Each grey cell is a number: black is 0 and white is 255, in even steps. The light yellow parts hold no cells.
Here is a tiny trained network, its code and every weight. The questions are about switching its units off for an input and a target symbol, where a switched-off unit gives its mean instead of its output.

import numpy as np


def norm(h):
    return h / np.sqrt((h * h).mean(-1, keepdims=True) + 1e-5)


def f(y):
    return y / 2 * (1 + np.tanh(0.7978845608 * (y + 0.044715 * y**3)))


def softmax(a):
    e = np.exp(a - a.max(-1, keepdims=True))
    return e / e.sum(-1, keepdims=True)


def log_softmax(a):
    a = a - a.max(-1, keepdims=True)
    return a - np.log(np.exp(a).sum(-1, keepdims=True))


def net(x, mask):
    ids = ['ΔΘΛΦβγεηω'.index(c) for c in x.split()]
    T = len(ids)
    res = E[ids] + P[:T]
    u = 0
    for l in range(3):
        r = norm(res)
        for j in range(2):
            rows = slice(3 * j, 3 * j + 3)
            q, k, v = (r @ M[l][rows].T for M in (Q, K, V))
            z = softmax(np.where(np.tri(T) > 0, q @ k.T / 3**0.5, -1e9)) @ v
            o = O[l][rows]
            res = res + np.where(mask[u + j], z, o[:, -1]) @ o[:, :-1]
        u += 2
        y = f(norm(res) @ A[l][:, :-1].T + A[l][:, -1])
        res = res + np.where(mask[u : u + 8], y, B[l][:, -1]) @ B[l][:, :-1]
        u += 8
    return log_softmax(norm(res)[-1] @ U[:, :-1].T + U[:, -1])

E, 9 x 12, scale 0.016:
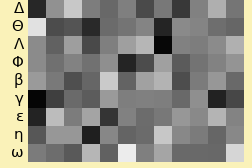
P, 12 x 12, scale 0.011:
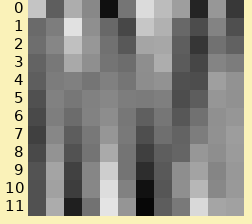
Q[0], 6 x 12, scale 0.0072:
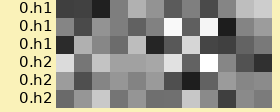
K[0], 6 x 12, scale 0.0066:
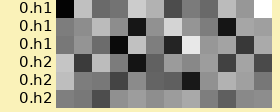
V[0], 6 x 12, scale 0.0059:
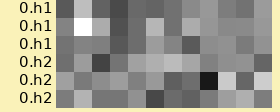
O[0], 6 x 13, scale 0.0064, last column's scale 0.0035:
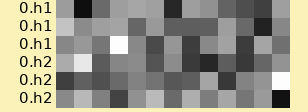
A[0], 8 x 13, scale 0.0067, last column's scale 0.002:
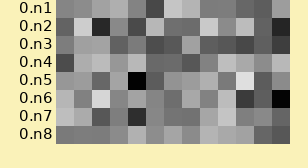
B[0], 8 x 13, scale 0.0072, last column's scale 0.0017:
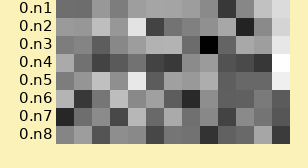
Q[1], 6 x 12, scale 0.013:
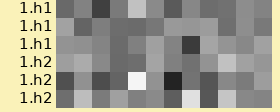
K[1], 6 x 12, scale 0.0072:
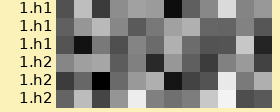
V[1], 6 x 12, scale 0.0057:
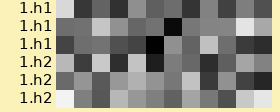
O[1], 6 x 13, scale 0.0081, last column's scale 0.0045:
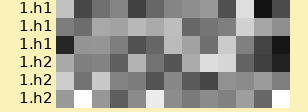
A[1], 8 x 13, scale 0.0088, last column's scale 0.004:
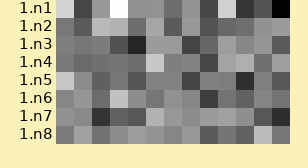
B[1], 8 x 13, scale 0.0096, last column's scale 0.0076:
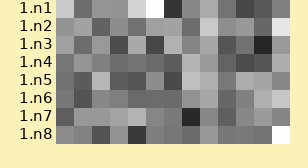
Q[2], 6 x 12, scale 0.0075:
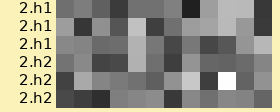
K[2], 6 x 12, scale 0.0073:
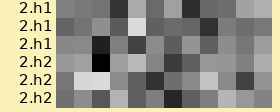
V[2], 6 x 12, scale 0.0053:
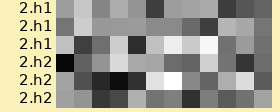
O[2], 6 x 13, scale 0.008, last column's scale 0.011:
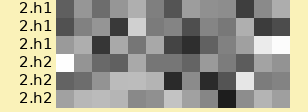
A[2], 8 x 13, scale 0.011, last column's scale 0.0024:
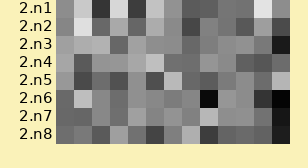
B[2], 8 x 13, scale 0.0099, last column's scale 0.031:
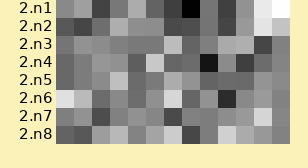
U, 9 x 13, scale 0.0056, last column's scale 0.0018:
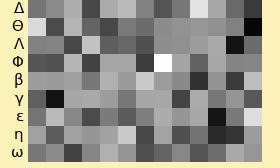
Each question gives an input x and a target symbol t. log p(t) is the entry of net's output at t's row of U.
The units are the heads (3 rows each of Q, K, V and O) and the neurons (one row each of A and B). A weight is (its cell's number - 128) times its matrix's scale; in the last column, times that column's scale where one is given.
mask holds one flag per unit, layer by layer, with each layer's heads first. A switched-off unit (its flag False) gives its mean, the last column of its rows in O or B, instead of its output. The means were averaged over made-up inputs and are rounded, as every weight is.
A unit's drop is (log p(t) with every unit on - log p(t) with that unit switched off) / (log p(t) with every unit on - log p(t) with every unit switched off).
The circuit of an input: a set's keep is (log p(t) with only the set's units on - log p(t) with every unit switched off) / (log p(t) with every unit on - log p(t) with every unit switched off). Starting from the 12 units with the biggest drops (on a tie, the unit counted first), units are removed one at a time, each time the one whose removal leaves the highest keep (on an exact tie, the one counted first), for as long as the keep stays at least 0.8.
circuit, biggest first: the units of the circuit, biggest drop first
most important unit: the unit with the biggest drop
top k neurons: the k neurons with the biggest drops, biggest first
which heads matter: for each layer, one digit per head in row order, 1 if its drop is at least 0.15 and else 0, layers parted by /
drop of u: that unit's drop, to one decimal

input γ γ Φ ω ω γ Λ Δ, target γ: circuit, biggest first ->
(1.h2 2.h1 2.n1 2.n8)
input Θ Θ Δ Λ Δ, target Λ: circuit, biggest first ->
(2.n1 1.h2 2.n2 1.h1)
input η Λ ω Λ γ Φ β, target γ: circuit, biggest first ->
(1.h2 2.h1 2.n1 2.n8)
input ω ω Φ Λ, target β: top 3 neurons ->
(1.n3 2.n1 2.n2)
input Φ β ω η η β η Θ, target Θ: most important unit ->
0.h1
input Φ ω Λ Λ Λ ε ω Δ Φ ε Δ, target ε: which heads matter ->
00 / 00 / 11
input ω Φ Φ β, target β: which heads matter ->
10 / 01 / 10
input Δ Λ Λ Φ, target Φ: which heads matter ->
01 / 01 / 00
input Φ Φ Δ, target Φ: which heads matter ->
11 / 01 / 00
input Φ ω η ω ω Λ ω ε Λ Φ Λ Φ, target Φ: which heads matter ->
01 / 10 / 10
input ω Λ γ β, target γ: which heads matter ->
10 / 11 / 10
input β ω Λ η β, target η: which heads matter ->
10 / 01 / 00
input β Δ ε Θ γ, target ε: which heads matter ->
00 / 10 / 01
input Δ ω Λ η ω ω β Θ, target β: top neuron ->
(0.n7)
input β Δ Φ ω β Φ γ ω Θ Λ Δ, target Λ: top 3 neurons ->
(2.n1 0.n4 2.n2)
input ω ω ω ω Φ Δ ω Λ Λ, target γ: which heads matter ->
01 / 11 / 10
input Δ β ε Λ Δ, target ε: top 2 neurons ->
(2.n1 2.n2)
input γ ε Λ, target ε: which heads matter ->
00 / 11 / 00
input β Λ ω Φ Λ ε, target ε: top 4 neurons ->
(0.n2 0.n5 2.n1 2.n2)
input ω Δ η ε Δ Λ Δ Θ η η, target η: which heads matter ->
10 / 00 / 00
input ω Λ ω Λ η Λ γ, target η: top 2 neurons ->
(1.n1 2.n1)
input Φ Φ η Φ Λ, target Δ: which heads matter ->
00 / 01 / 10
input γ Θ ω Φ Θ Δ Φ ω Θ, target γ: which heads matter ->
11 / 11 / 10
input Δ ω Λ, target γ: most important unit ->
1.h2
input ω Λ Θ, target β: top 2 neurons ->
(2.n1 2.n2)
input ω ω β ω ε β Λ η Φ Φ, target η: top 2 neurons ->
(2.n1 2.n4)
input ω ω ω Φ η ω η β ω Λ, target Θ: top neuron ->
(0.n3)
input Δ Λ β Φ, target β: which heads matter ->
10 / 01 / 10
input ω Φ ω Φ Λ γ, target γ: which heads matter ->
00 / 01 / 00
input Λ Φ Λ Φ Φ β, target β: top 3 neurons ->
(2.n1 2.n6 2.n2)
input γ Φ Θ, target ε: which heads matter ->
10 / 11 / 00
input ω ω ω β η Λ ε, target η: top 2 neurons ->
(0.n2 1.n1)
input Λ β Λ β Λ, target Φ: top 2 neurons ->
(2.n1 1.n8)
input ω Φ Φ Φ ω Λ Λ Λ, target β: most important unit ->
2.h1
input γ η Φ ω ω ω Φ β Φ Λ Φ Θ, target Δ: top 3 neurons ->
(2.n1 2.n2 1.n7)
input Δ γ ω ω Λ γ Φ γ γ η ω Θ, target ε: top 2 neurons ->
(2.n2 2.n1)
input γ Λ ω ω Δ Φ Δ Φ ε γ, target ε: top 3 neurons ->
(0.n2 2.n2 2.n1)
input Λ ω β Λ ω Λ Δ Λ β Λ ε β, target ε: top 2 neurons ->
(0.n2 2.n1)
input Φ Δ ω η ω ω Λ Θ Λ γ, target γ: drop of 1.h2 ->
0.3
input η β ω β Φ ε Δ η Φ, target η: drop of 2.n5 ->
0.0
